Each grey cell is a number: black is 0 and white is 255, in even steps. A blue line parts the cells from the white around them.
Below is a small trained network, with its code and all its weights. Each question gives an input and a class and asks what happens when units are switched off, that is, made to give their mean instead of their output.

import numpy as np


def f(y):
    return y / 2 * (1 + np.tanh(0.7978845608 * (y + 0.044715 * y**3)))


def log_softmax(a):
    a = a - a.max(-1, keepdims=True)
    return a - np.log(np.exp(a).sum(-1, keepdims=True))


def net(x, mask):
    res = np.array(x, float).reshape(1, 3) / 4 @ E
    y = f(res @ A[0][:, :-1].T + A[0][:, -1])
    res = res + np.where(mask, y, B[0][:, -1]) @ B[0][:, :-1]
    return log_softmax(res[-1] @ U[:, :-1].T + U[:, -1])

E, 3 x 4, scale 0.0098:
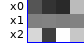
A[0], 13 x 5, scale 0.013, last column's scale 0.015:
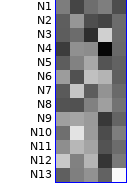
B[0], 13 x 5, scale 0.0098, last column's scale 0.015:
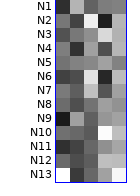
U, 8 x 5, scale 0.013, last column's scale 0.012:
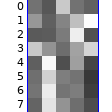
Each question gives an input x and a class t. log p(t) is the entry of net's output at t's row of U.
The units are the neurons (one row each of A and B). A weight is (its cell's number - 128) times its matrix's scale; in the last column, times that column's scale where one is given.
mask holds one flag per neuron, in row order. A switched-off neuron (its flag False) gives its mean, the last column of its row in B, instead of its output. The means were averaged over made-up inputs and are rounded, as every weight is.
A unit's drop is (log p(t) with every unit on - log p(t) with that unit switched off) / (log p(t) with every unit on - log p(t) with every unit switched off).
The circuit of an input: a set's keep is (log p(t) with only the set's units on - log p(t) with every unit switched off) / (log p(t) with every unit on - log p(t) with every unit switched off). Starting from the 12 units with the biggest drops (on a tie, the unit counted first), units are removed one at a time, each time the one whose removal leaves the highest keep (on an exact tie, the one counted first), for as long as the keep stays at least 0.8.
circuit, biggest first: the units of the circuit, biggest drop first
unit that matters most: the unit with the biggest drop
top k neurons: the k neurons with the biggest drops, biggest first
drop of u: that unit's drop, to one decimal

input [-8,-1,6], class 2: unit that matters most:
N12
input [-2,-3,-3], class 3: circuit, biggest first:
N6, N3, N12
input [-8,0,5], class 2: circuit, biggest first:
N12, N9
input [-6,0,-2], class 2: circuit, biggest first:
N10, N9
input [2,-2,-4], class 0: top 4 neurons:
N2, N10, N12, N7
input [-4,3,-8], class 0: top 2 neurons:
N2, N4
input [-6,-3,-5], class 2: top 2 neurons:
N10, N9
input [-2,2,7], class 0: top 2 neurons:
N6, N10
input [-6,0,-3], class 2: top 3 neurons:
N10, N9, N11
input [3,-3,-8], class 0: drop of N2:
0.5
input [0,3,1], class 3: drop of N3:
0.1
